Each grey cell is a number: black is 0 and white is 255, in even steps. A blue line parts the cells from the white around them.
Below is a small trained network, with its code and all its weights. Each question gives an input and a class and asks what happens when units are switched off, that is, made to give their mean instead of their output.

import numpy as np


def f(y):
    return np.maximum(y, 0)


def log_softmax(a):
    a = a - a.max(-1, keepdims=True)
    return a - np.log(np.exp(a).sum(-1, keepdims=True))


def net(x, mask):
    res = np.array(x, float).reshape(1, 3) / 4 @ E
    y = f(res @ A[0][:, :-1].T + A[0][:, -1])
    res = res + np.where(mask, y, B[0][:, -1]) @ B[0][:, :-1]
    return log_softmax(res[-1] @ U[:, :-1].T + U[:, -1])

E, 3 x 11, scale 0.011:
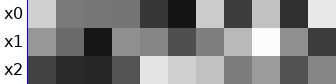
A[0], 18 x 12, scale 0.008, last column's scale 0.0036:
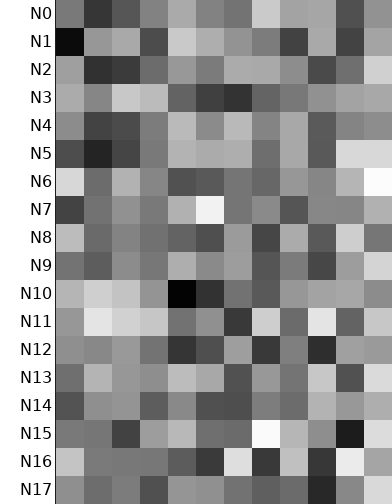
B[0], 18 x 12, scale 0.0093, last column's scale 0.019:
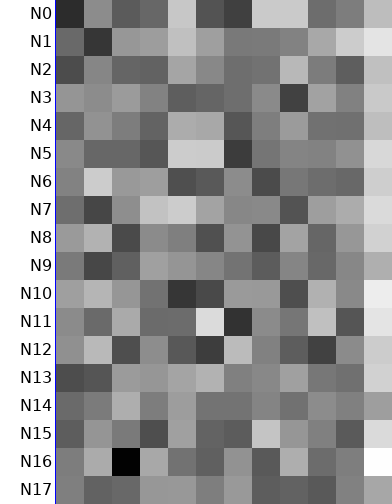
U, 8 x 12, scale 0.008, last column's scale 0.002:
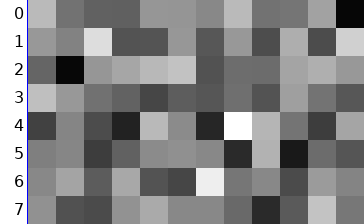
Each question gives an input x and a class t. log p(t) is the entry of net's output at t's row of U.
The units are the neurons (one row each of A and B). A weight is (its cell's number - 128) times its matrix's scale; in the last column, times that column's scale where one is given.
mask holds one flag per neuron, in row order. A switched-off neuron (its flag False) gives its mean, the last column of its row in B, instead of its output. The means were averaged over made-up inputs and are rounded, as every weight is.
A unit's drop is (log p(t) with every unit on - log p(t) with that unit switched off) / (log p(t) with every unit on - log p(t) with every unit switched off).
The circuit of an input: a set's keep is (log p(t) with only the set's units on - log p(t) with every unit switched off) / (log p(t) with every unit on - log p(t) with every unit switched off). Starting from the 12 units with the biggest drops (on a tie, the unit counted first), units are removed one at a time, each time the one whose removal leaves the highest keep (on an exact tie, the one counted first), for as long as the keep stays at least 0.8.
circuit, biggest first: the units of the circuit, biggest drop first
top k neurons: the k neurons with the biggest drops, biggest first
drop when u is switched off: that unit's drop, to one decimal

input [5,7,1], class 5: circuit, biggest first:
[N16]
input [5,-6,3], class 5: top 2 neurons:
[N5 N10]
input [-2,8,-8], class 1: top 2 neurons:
[N10 N16]
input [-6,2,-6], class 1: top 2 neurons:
[N11 N16]
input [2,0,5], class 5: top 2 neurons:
[N15 N11]
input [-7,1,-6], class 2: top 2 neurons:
[N13 N1]
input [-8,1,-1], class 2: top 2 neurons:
[N1 N7]
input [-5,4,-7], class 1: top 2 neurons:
[N11 N16]
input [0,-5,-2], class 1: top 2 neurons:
[N16 N8]
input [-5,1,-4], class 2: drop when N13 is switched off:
0.2
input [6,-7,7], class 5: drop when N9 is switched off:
0.0
